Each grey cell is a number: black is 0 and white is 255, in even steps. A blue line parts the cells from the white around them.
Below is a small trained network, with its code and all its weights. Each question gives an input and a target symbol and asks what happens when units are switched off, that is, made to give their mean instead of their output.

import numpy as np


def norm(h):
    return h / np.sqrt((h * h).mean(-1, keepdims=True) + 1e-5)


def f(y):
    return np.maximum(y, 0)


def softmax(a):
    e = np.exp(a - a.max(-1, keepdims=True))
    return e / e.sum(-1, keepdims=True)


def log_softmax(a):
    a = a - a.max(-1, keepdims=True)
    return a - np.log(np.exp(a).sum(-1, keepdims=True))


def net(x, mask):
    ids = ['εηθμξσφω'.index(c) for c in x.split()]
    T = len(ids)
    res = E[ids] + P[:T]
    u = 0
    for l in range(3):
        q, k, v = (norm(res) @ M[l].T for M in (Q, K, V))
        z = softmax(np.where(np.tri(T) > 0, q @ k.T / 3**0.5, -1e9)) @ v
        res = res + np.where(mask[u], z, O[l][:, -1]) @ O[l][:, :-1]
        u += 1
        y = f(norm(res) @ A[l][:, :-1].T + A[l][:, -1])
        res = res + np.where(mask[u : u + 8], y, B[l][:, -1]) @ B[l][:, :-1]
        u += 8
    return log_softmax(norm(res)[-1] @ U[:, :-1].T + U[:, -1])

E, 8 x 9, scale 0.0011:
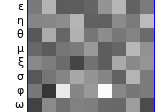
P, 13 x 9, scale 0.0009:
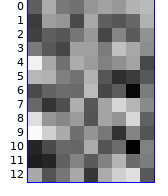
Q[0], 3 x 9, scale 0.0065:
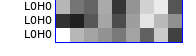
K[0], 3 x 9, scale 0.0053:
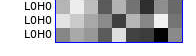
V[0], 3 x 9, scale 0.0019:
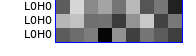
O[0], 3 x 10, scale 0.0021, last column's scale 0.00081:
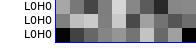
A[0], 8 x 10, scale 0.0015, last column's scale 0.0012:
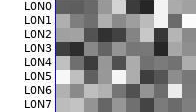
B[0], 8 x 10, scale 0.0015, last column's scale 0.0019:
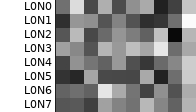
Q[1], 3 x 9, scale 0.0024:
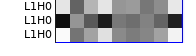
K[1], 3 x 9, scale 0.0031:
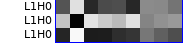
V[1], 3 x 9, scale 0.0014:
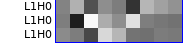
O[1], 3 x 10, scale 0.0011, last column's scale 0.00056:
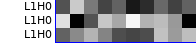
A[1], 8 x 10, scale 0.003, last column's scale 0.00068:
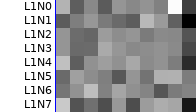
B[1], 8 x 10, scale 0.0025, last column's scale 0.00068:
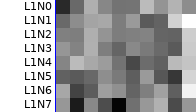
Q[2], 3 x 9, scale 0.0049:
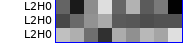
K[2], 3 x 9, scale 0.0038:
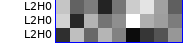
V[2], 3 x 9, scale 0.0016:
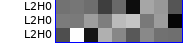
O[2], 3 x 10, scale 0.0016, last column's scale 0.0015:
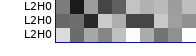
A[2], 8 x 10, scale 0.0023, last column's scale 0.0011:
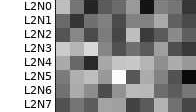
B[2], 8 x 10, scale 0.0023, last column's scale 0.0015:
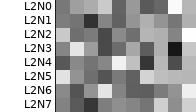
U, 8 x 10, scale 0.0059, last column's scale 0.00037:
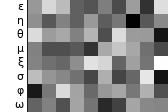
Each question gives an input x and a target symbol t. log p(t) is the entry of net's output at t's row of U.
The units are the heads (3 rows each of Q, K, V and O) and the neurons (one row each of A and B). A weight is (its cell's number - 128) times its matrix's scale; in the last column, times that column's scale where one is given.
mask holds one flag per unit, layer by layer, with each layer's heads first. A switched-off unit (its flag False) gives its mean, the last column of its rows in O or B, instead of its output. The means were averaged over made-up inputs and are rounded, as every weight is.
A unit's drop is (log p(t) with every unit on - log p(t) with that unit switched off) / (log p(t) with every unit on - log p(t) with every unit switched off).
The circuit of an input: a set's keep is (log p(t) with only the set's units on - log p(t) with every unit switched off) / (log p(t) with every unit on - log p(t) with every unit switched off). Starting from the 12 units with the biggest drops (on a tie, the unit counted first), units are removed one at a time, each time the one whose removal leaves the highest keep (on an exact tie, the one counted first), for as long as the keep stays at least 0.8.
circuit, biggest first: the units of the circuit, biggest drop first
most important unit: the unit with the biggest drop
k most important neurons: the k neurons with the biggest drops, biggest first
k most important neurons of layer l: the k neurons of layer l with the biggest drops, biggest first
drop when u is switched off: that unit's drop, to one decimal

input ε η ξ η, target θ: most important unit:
L2N5
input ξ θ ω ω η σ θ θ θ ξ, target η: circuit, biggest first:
[L0H0, L0N5]
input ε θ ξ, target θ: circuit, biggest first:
[L0H0, L2N5]
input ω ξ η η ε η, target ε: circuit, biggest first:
[L0H0, L2N3]
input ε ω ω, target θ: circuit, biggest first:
[L2N5, L2H0, L0H0]
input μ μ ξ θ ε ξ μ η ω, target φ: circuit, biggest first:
[L0H0, L1N1]
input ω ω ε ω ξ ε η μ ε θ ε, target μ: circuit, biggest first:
[L0H0, L2N2]
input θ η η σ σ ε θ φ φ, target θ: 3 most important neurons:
[L2N5, L1N4, L0N5]
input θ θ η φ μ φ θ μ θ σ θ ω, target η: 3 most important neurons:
[L1N4, L0N5, L0N2]
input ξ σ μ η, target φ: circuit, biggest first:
[L0H0, L2H0, L1N1]
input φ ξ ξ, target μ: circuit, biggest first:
[L1N7, L1H0]
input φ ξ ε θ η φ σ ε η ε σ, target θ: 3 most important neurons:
[L2N5, L0N1, L1N4]
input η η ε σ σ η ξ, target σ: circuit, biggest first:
[L0H0, L2N0]
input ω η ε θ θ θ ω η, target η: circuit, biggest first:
[L0H0, L0N5]
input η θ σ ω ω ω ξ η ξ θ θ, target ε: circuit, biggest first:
[L0H0]
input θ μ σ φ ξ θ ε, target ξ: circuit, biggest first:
[L1H0, L2N4]
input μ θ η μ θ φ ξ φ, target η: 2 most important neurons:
[L1N4, L0N5]
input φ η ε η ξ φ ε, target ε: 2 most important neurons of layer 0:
[L0N1, L0N0]
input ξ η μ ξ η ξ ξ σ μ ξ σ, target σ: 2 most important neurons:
[L2N0, L0N5]
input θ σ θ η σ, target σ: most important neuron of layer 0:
[L0N1]
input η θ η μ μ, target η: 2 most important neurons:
[L0N5, L0N0]
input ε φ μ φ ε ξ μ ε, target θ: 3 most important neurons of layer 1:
[L1N4, L1N3, L1N2]
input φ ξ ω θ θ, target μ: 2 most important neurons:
[L1N7, L1N3]
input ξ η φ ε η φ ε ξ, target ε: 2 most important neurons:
[L1N4, L2N3]
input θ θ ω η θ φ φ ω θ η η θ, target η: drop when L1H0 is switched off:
0.4
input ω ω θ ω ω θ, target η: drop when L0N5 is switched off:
1.1
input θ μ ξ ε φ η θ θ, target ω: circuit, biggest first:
[L2H0]
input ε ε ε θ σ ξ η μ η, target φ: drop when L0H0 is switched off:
1.2
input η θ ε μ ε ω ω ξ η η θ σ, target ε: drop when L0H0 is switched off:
1.2
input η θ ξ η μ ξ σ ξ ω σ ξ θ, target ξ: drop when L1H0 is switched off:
0.0
